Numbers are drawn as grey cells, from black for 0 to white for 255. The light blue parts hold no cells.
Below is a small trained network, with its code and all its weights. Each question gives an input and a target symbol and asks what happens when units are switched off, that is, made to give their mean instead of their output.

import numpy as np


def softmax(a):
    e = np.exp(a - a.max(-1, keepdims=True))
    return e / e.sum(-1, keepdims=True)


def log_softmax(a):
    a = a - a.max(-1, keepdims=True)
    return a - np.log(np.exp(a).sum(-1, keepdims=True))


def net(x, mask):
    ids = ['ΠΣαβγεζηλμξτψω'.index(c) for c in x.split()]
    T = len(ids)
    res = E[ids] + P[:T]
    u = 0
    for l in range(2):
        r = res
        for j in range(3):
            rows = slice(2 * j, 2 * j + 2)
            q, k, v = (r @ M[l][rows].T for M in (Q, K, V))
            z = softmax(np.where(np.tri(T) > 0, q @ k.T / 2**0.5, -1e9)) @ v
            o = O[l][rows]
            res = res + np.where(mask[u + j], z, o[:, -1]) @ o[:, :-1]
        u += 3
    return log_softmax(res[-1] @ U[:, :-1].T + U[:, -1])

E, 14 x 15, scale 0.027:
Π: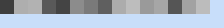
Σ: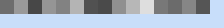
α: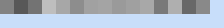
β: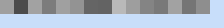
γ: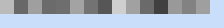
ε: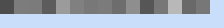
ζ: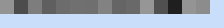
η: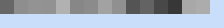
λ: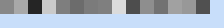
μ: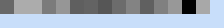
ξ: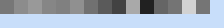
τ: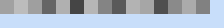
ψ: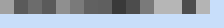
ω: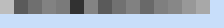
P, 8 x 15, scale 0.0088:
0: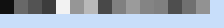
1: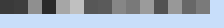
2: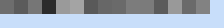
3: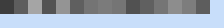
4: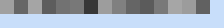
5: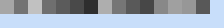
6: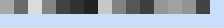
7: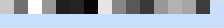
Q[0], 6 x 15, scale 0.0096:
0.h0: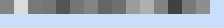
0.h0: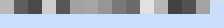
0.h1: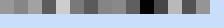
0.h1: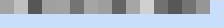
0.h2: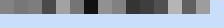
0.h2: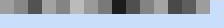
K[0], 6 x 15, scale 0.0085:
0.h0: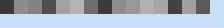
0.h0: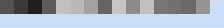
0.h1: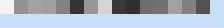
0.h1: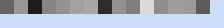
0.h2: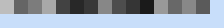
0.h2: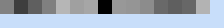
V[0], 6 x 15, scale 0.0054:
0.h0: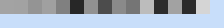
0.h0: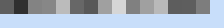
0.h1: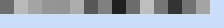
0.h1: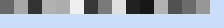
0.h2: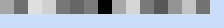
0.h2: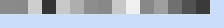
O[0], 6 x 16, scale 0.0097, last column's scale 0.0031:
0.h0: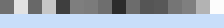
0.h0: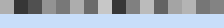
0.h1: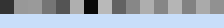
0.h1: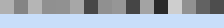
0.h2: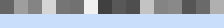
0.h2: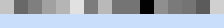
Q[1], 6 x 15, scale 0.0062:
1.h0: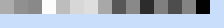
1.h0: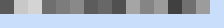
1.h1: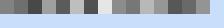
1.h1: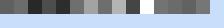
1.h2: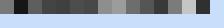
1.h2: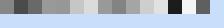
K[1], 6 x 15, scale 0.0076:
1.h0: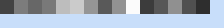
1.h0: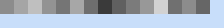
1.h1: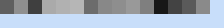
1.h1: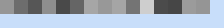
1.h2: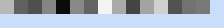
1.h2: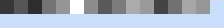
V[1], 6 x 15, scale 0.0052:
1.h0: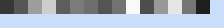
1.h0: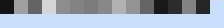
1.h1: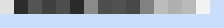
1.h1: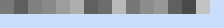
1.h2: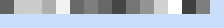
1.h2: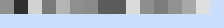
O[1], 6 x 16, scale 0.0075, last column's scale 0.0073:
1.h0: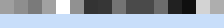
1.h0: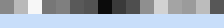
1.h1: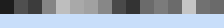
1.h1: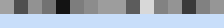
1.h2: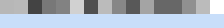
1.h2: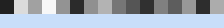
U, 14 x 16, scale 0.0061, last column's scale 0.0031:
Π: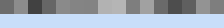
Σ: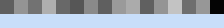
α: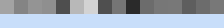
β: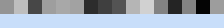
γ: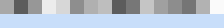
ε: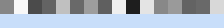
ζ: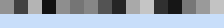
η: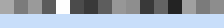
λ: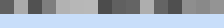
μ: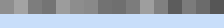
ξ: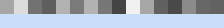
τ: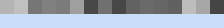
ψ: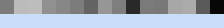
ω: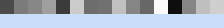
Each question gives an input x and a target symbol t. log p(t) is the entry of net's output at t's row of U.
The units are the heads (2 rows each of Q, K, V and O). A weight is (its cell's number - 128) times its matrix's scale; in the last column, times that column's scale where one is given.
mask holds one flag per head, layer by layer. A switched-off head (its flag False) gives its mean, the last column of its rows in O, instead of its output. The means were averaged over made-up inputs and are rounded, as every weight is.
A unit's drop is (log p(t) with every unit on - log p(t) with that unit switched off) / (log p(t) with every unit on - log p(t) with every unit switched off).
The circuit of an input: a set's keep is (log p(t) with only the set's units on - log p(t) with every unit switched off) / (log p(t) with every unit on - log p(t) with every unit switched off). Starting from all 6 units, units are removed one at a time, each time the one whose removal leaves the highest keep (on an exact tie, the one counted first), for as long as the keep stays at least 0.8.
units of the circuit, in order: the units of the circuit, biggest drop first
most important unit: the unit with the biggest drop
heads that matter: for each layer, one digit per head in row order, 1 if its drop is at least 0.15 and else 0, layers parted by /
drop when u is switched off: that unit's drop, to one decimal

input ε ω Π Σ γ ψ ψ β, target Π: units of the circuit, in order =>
[1.h0; 0.h2]
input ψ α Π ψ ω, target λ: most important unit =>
1.h1
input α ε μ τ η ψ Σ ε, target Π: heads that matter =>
001 / 100
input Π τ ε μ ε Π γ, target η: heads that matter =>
010 / 100
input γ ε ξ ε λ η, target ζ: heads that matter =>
000 / 001
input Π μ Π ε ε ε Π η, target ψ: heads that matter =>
011 / 100
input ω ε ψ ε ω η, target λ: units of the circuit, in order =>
[0.h2; 1.h1]
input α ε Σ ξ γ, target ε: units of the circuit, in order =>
[0.h2; 0.h0]
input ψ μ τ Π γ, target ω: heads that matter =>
010 / 000
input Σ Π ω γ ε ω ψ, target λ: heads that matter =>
001 / 010
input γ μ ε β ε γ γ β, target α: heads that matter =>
011 / 000
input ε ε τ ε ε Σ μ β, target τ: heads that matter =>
100 / 001
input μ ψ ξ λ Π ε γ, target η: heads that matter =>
110 / 100
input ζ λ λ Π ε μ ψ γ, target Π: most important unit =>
0.h2
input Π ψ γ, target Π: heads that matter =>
000 / 100
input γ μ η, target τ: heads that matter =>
100 / 000
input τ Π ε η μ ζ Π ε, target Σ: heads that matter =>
101 / 101
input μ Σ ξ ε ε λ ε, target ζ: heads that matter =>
000 / 001
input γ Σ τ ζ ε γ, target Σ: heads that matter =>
001 / 101
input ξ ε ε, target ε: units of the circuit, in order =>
[0.h0; 0.h2]
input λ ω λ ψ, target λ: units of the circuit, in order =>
[1.h1]
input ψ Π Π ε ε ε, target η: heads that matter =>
010 / 000
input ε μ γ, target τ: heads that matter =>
100 / 000
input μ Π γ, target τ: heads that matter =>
100 / 001
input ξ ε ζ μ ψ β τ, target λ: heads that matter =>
001 / 010
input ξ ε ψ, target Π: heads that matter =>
000 / 100
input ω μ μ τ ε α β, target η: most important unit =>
1.h0
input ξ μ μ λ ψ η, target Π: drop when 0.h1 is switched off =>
0.0
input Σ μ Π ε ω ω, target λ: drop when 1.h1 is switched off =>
0.6
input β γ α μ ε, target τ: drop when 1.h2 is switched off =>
0.1
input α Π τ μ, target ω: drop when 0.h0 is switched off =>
0.0
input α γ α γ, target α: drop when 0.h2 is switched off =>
0.5
